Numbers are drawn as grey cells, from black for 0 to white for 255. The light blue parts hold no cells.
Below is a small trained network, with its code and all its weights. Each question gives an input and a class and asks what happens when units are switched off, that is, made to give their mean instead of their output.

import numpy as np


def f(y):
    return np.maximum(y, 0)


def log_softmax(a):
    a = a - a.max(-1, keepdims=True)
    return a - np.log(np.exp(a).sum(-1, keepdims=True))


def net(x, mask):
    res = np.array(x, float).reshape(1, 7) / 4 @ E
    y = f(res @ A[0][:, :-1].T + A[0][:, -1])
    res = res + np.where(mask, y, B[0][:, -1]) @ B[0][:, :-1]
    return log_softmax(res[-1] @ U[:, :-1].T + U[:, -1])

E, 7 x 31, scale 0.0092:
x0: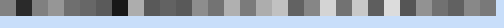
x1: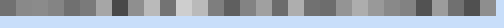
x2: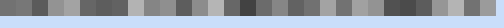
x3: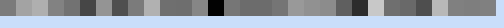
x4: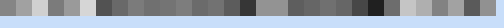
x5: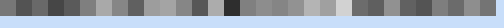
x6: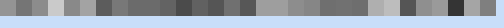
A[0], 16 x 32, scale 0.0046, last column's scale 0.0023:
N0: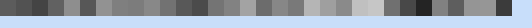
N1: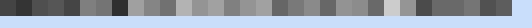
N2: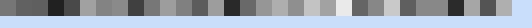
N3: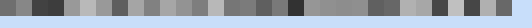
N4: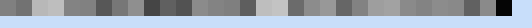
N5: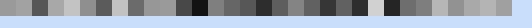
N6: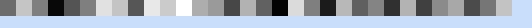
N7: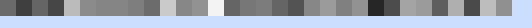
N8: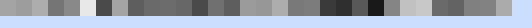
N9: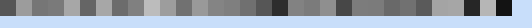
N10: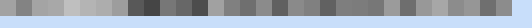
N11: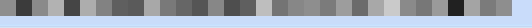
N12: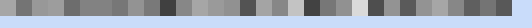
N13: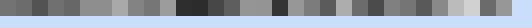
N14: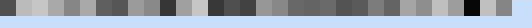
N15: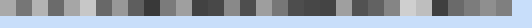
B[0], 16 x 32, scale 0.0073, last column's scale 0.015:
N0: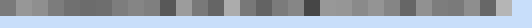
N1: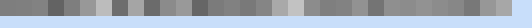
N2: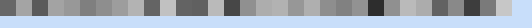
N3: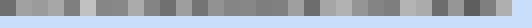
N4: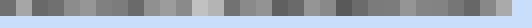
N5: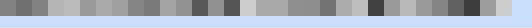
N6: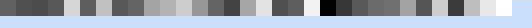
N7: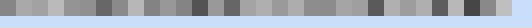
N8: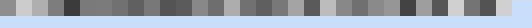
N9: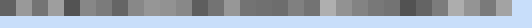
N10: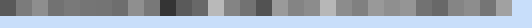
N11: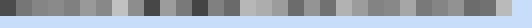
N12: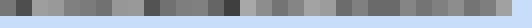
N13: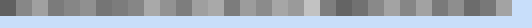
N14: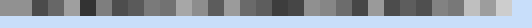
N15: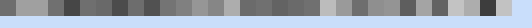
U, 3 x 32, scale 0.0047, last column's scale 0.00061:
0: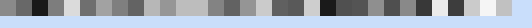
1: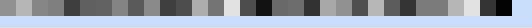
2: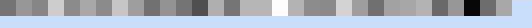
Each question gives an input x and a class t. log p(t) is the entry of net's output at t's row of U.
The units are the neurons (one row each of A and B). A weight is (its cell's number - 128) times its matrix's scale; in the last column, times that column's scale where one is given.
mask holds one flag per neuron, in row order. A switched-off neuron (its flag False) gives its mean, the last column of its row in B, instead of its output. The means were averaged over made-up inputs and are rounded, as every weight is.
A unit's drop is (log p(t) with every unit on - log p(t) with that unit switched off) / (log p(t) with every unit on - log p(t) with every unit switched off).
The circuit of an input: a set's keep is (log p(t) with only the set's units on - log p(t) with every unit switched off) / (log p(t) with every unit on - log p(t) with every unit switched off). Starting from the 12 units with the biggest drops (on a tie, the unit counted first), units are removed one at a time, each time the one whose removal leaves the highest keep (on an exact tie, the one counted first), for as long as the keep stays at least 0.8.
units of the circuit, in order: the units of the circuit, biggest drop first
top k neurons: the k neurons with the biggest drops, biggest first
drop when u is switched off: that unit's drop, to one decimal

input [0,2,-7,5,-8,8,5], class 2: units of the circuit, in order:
[N2]
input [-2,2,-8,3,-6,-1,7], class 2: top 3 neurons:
[N6 N14 N11]
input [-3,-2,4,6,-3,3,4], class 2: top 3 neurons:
[N6 N14 N5]
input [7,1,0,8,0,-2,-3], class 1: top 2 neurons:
[N6 N5]
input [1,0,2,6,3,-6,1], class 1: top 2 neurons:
[N6 N2]
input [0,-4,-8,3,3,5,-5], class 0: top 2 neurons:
[N6 N5]
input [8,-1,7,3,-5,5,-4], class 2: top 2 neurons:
[N6 N14]
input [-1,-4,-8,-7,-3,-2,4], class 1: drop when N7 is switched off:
0.2
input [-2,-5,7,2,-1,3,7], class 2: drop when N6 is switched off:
0.3
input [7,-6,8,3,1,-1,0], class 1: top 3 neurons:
[N6 N5 N2]
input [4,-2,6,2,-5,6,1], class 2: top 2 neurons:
[N6 N2]
